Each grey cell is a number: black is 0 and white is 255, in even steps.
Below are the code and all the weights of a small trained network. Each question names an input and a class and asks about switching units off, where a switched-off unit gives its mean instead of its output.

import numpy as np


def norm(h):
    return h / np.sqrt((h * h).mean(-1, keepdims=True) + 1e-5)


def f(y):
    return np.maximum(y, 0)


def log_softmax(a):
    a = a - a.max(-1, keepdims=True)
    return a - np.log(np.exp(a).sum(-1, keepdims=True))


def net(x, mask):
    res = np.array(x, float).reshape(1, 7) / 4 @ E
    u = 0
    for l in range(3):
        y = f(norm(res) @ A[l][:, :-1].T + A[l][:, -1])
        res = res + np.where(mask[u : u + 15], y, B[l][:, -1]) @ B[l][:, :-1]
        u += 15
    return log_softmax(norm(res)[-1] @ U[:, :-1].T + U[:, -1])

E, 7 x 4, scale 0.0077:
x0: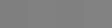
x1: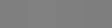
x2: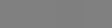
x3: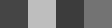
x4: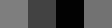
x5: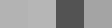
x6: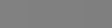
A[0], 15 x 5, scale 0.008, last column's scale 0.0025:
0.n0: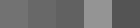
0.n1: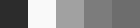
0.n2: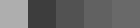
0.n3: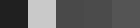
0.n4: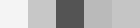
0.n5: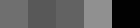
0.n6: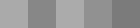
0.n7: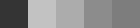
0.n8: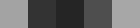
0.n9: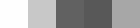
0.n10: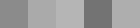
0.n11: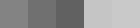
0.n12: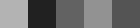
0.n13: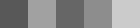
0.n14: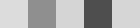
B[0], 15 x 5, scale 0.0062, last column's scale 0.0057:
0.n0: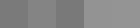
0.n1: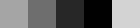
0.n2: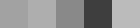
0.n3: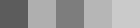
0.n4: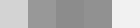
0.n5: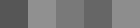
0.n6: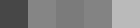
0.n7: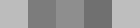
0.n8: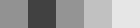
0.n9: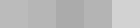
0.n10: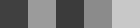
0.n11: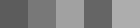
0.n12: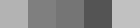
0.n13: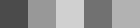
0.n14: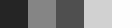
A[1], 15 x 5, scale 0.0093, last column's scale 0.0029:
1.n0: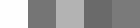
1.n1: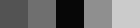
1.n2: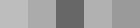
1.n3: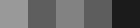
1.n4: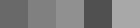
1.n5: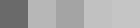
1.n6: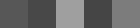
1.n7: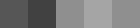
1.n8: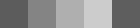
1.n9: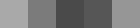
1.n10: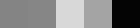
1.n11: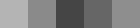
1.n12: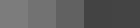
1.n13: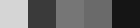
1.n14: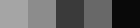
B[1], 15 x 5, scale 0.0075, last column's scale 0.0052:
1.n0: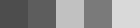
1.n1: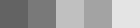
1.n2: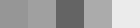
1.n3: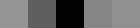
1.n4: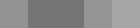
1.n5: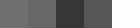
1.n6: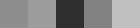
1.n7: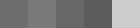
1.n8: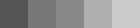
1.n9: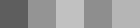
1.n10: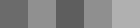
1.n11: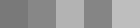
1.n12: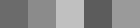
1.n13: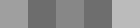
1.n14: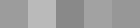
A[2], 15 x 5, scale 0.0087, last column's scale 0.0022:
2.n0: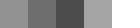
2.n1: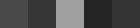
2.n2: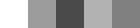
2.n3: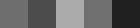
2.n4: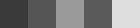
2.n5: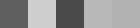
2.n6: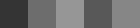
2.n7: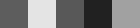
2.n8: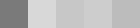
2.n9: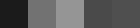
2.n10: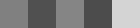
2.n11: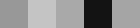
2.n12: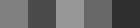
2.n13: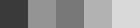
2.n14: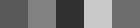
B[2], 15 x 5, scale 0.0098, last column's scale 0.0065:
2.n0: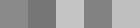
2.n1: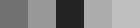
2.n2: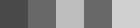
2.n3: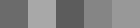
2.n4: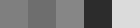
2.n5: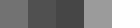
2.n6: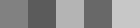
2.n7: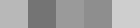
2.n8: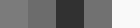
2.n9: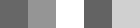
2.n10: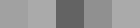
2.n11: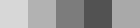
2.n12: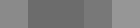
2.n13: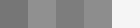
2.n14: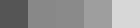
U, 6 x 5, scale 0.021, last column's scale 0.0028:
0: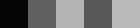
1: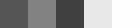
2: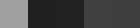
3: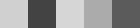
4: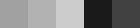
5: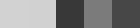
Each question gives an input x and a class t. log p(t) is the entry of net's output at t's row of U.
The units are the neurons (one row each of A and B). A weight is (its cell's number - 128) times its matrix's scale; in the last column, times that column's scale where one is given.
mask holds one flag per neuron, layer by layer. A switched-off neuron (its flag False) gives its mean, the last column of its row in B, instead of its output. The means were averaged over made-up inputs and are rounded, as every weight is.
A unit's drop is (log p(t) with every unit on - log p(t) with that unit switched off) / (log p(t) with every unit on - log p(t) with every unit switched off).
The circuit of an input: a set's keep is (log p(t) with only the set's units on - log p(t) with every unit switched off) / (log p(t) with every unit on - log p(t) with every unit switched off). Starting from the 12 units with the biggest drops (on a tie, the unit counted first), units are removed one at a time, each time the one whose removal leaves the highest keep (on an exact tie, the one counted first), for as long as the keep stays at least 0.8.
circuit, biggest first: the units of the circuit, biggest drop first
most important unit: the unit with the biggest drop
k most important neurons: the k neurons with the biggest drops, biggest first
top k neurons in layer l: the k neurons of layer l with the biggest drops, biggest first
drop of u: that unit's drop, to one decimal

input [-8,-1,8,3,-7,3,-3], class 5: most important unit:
0.n1
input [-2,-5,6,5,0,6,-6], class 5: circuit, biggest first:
[0.n1; 0.n4]
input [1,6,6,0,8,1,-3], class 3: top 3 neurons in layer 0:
[0.n8; 0.n14; 0.n10]
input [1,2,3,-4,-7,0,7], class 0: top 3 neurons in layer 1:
[1.n2; 1.n5; 1.n6]
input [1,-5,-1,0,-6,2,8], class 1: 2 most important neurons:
[0.n14; 0.n2]
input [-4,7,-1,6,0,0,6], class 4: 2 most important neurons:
[0.n1; 0.n14]
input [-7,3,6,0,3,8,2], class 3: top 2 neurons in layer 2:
[2.n2; 2.n1]
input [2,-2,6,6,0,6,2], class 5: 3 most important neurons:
[0.n14; 0.n1; 0.n8]
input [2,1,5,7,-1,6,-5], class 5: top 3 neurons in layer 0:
[0.n14; 0.n1; 0.n8]
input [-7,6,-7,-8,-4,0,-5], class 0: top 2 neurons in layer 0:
[0.n4; 0.n9]
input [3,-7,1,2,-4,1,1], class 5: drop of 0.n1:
1.0
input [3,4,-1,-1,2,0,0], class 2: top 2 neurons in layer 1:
[1.n0; 1.n3]
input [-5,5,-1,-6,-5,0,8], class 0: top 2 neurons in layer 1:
[1.n2; 1.n5]
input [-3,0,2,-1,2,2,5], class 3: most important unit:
0.n8
